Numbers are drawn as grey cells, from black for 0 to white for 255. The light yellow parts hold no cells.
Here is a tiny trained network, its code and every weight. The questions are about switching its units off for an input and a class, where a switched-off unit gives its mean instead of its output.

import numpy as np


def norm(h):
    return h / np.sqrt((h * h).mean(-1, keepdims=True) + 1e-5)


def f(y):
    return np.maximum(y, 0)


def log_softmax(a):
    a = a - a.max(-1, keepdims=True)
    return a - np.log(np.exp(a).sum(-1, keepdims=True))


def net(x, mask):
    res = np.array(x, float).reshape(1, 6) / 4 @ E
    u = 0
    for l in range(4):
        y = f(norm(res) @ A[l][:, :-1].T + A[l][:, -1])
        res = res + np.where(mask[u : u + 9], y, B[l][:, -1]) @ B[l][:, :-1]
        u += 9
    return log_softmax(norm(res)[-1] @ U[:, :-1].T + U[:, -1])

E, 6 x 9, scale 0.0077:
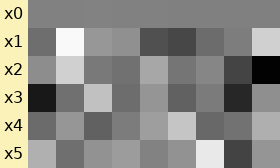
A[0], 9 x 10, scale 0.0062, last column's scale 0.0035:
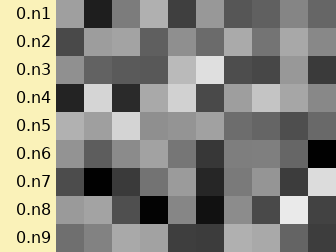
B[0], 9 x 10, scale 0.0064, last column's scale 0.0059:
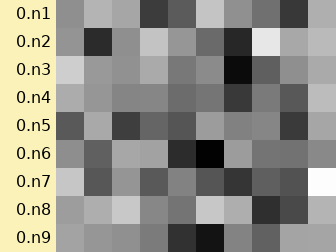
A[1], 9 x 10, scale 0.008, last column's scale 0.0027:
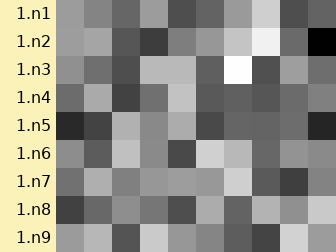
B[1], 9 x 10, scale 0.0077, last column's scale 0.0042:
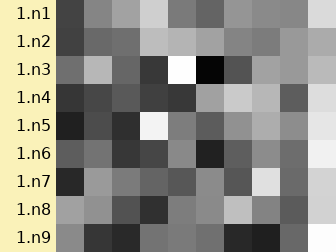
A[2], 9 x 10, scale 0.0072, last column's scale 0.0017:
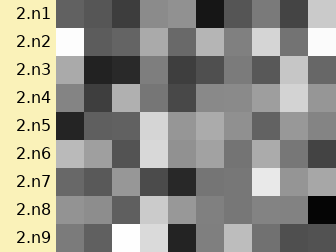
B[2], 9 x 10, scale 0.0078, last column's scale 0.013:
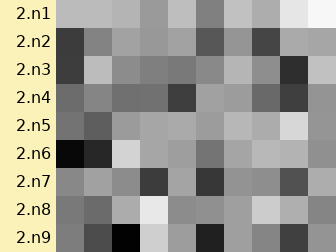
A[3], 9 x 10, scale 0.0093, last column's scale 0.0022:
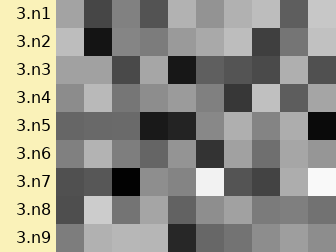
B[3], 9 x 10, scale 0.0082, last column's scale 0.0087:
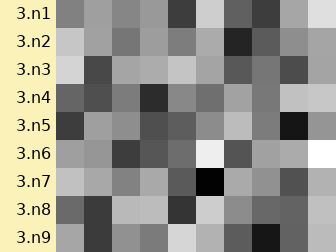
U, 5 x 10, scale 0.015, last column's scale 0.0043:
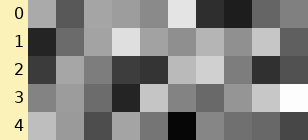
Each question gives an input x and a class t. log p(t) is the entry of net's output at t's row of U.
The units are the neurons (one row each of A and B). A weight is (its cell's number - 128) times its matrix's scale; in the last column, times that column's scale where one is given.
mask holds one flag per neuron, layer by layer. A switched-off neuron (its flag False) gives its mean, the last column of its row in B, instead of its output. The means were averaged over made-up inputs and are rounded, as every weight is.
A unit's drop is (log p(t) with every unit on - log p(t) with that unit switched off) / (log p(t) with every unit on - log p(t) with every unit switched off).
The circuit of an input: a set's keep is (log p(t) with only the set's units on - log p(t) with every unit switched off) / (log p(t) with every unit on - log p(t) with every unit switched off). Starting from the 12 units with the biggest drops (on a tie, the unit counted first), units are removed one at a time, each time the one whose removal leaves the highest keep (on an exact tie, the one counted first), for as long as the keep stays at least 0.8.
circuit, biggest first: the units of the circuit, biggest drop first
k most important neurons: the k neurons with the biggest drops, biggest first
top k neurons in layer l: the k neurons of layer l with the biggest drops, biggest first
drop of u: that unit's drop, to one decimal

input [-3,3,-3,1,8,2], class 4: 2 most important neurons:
[3.n7; 1.n9]
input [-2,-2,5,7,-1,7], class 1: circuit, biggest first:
[1.n5; 2.n5]
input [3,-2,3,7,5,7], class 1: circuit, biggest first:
[2.n5]
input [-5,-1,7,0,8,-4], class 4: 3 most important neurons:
[0.n3; 3.n7; 2.n3]
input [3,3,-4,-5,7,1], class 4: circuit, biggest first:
[1.n9; 3.n7]
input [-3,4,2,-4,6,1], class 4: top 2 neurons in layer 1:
[1.n9; 1.n1]
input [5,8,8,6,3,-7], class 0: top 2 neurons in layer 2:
[2.n3; 2.n7]
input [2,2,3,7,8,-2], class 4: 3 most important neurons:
[3.n7; 1.n9; 0.n3]
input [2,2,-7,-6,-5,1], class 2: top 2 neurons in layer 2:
[2.n4; 2.n1]
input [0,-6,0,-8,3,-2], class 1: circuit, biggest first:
[2.n6; 2.n2]
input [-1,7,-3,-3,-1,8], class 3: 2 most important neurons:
[1.n3; 1.n6]
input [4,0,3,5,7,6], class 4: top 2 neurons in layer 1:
[1.n9; 1.n1]
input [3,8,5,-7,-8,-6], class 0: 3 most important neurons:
[3.n9; 3.n8; 3.n7]
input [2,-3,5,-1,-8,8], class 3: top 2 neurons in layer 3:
[3.n6; 3.n7]
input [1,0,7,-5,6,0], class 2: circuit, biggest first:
[1.n4]
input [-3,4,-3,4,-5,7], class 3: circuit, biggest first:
[1.n3; 3.n6]
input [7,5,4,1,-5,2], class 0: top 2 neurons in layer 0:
[0.n9; 0.n8]
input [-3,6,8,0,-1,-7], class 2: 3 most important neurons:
[1.n4; 3.n8; 0.n7]
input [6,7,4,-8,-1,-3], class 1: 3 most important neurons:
[2.n6; 1.n2; 0.n7]
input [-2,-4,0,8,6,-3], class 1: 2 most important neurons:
[1.n5; 2.n5]
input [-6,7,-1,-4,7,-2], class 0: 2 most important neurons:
[3.n3; 0.n4]
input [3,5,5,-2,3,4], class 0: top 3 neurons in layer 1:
[1.n9; 1.n8; 1.n6]
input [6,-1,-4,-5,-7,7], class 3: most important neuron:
[1.n3]
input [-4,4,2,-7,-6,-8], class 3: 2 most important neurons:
[1.n5; 2.n7]
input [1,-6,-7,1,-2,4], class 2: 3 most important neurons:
[1.n6; 2.n3; 3.n5]
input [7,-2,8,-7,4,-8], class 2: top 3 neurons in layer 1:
[1.n4; 1.n5; 1.n3]
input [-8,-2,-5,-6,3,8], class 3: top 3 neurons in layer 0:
[0.n2; 0.n4; 0.n5]
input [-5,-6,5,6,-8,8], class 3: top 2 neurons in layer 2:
[2.n1; 2.n3]
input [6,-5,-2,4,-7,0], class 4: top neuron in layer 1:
[1.n5]
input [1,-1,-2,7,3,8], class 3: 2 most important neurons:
[1.n3; 1.n6]
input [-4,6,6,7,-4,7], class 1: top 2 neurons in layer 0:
[0.n2; 0.n3]
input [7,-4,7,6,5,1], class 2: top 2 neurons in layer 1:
[1.n4; 1.n7]
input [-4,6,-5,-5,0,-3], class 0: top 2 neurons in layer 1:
[1.n4; 1.n5]
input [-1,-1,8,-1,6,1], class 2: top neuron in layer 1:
[1.n7]
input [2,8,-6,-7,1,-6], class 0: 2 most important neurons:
[3.n9; 2.n1]
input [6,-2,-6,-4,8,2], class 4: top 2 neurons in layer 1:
[1.n9; 1.n4]
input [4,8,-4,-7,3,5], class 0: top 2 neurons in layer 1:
[1.n5; 1.n9]
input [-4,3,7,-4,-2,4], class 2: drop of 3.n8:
0.1
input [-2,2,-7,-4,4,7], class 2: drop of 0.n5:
-0.1
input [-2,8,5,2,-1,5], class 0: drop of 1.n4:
0.0
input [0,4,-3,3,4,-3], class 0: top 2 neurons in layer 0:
[0.n4; 0.n8]
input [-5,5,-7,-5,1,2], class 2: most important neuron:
[2.n3]
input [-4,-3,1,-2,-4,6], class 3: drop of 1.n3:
0.1
